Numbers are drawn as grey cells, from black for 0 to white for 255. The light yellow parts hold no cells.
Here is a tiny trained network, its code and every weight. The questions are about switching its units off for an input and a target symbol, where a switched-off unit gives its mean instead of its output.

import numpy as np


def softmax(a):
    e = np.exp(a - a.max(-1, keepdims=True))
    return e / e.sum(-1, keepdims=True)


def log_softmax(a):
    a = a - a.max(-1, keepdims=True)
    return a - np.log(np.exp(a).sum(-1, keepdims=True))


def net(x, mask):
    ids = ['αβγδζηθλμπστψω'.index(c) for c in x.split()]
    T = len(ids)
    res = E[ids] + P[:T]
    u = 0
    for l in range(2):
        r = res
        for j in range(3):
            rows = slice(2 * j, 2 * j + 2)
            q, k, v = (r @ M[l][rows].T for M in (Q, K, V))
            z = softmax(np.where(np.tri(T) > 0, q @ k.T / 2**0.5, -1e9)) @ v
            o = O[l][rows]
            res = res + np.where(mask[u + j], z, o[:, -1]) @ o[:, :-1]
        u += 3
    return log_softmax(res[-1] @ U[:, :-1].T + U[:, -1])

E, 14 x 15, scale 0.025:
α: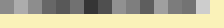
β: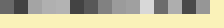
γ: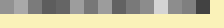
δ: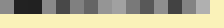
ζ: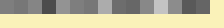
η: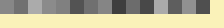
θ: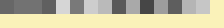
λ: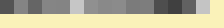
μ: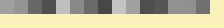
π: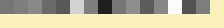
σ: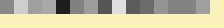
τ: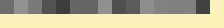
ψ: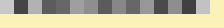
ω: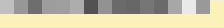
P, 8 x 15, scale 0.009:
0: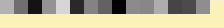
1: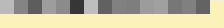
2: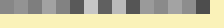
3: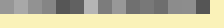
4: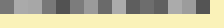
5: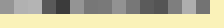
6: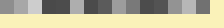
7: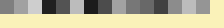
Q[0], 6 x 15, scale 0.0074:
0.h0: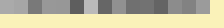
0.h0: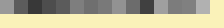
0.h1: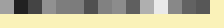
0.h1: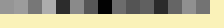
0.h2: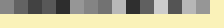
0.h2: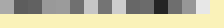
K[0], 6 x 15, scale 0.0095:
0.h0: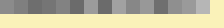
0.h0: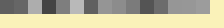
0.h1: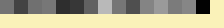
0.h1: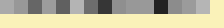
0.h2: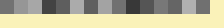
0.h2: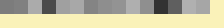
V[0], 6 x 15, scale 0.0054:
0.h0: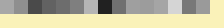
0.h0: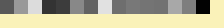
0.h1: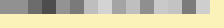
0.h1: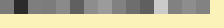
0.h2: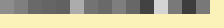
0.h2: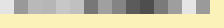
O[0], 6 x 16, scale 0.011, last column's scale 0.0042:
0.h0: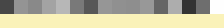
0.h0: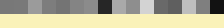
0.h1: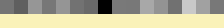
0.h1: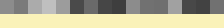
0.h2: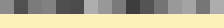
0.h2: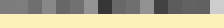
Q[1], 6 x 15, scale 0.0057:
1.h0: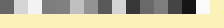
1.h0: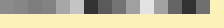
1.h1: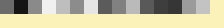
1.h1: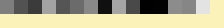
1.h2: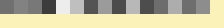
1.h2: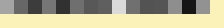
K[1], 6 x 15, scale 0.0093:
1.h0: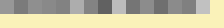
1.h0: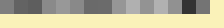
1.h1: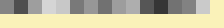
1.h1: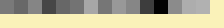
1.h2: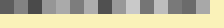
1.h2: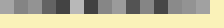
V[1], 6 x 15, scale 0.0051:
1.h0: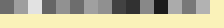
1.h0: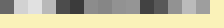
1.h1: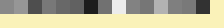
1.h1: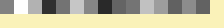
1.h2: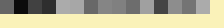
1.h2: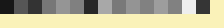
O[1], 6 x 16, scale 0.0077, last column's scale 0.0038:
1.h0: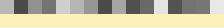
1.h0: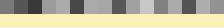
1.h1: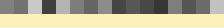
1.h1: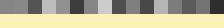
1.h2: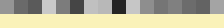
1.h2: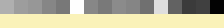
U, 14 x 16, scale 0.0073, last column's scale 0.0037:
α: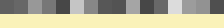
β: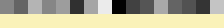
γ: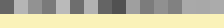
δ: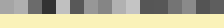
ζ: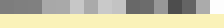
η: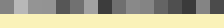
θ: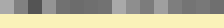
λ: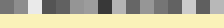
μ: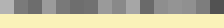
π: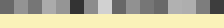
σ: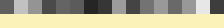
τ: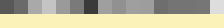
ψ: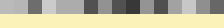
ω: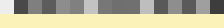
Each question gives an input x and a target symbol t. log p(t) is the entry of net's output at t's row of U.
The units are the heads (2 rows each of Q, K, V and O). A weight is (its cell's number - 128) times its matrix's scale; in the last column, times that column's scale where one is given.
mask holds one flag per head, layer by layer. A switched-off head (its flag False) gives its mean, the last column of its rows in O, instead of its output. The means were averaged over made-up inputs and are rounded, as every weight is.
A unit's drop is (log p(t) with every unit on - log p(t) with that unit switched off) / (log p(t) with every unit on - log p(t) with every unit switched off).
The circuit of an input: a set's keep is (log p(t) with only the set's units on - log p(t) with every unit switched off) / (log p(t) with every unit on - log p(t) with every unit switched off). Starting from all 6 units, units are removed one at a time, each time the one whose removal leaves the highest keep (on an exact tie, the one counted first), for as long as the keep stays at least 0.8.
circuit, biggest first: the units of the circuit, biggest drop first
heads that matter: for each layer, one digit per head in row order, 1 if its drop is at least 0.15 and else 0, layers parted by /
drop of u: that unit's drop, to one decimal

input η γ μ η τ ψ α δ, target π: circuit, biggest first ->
1.h2, 0.h1
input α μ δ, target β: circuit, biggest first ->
0.h1, 0.h0
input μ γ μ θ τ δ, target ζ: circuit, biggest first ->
0.h2, 1.h2
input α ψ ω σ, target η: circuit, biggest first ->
0.h2
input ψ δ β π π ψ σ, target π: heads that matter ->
000 / 001
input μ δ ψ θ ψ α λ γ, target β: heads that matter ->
000 / 010
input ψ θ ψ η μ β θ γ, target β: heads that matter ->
010 / 010
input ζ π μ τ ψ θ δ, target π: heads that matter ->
010 / 001
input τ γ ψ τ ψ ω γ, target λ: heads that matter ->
101 / 001
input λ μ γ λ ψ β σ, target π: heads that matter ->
000 / 101
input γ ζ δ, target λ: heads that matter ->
000 / 010
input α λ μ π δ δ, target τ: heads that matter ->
110 / 000
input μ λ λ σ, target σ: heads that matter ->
000 / 001
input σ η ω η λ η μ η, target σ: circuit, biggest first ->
1.h2
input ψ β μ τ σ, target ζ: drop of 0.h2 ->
0.2
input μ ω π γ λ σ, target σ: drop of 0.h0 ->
0.0
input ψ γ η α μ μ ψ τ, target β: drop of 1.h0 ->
0.1
